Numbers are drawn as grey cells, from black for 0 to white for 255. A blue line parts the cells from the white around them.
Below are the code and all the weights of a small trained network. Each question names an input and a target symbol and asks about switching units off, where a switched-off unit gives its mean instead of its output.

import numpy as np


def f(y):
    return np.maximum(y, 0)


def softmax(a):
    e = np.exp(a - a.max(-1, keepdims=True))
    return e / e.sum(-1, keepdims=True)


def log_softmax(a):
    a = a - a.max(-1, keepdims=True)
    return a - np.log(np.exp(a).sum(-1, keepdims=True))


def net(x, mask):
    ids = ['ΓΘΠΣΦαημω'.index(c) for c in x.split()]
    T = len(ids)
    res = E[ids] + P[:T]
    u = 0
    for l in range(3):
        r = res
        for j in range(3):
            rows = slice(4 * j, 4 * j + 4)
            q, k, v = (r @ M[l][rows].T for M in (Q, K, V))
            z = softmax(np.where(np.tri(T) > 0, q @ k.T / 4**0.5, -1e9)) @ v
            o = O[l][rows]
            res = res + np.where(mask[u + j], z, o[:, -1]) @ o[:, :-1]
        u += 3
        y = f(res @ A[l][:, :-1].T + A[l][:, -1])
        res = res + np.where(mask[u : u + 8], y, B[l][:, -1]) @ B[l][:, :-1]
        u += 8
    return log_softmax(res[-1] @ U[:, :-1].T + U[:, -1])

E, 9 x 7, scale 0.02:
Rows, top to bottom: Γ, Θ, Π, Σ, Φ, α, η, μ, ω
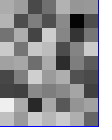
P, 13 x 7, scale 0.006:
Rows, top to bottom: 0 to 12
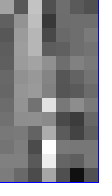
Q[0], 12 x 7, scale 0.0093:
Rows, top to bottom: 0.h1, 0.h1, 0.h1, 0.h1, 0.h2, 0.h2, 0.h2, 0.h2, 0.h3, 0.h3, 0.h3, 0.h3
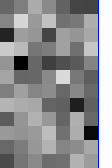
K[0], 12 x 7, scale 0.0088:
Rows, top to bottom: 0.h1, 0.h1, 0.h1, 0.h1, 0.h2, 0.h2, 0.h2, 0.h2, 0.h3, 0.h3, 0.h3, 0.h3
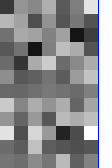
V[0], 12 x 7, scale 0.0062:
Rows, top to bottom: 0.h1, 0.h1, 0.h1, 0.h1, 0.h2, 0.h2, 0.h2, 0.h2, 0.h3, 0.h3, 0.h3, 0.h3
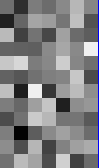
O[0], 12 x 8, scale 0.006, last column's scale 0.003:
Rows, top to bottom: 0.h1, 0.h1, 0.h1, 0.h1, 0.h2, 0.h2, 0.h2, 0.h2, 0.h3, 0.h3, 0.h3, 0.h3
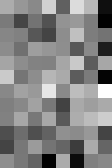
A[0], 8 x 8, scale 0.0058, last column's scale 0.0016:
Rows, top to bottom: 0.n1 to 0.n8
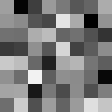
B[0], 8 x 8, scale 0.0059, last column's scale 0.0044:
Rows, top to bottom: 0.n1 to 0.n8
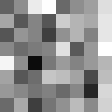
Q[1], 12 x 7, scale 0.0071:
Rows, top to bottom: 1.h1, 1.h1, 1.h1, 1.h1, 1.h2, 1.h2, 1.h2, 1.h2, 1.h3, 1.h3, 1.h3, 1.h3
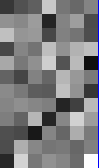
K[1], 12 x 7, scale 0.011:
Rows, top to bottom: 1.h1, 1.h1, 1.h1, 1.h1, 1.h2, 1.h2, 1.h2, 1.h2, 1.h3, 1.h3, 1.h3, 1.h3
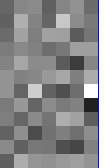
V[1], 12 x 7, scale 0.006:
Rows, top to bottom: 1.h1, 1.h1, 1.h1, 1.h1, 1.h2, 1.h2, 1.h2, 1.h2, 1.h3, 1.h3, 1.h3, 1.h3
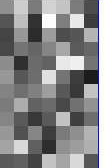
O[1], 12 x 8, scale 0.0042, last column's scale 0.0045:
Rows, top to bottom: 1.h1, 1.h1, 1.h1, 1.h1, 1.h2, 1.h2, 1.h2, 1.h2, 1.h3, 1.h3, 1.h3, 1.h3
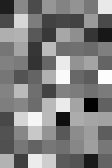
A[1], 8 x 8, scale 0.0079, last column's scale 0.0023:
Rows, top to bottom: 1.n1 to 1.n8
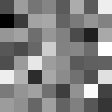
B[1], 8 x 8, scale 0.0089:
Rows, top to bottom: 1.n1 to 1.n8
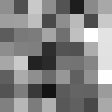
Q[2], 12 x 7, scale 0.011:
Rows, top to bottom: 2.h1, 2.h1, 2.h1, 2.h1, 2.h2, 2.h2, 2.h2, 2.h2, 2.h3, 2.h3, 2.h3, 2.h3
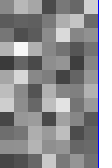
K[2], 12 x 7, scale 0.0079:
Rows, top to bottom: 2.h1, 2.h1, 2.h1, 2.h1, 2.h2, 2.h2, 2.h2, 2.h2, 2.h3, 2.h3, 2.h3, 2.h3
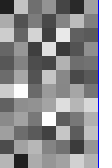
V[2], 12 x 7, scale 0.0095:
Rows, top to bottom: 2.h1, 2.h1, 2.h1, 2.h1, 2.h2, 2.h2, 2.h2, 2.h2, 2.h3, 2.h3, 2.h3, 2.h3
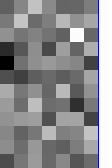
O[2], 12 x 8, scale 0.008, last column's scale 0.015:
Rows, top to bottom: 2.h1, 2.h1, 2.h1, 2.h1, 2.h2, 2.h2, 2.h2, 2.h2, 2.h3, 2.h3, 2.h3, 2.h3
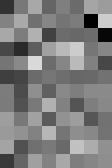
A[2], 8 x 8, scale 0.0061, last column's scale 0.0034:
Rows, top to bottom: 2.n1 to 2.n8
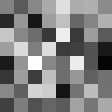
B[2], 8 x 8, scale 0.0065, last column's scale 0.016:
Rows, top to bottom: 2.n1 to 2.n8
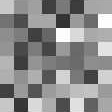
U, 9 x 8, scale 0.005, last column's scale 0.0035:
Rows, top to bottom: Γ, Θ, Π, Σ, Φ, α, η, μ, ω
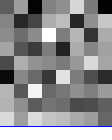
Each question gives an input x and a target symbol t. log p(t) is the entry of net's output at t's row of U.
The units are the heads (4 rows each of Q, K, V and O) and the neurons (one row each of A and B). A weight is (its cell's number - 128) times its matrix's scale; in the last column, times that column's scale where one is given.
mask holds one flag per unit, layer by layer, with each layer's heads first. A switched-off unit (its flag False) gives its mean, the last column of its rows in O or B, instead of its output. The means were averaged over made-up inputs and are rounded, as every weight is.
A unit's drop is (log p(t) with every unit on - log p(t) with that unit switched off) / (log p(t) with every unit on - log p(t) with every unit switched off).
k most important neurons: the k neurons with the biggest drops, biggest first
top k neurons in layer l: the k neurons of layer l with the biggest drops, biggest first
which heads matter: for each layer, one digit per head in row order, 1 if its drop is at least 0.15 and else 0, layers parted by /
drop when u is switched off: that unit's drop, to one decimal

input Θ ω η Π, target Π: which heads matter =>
000 / 000 / 100
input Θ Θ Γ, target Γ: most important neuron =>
0.n5
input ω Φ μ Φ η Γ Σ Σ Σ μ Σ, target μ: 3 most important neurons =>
1.n3, 1.n8, 1.n6
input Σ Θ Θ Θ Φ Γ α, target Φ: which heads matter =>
001 / 010 / 101
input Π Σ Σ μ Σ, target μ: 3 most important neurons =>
0.n2, 1.n3, 1.n8
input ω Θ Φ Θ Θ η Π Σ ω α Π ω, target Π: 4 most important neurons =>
1.n3, 1.n6, 1.n4, 2.n2
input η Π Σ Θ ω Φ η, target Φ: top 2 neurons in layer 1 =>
1.n1, 1.n8
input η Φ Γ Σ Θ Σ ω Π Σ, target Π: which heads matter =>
100 / 001 / 100
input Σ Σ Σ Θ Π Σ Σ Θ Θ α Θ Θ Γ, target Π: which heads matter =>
010 / 011 / 100
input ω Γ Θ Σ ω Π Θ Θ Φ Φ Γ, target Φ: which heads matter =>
001 / 110 / 100
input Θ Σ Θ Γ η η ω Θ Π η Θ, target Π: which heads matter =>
010 / 000 / 100
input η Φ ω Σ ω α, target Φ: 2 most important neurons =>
1.n1, 2.n6
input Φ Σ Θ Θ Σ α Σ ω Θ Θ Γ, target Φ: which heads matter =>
100 / 110 / 100
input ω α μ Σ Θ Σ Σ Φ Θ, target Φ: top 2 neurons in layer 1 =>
1.n1, 1.n5
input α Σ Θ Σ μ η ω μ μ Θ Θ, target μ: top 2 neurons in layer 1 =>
1.n8, 1.n4
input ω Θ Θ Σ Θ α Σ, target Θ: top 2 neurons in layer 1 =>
1.n3, 1.n2
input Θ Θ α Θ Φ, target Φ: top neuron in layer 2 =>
2.n7
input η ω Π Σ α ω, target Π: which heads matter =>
001 / 110 / 100
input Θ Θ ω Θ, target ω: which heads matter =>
110 / 101 / 010
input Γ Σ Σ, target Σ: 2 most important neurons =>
1.n7, 0.n2
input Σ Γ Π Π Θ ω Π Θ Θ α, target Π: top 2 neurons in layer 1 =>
1.n3, 1.n6
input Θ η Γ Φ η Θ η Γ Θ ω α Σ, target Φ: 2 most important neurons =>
1.n1, 2.n7
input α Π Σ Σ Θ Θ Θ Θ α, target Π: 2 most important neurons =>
2.n2, 2.n8
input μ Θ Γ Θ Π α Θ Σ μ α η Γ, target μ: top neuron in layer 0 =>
0.n7
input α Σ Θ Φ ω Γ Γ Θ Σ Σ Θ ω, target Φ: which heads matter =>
001 / 010 / 100
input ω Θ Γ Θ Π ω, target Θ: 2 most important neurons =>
0.n2, 1.n2
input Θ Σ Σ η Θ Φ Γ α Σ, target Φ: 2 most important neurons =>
1.n1, 1.n8
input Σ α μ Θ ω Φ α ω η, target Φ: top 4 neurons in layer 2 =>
2.n7, 2.n6, 2.n4, 2.n2
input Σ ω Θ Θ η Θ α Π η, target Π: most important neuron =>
1.n6
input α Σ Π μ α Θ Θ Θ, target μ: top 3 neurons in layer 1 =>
1.n8, 1.n6, 1.n4
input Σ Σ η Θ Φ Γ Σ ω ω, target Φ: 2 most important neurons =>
1.n1, 1.n5
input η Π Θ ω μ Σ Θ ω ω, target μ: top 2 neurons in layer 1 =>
1.n8, 1.n5
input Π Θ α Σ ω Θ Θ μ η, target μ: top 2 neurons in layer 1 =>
1.n5, 1.n3
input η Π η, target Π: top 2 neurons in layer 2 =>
2.n4, 2.n8
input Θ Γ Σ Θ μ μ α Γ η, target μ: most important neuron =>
1.n5
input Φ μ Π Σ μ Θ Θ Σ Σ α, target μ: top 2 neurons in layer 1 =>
1.n8, 1.n6
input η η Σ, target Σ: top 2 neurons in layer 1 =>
1.n7, 1.n6
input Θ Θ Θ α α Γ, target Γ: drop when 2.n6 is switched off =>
0.0
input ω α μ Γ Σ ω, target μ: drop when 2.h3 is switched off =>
0.1
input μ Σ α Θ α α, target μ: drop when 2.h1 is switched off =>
0.5
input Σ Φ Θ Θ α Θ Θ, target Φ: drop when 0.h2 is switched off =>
0.3
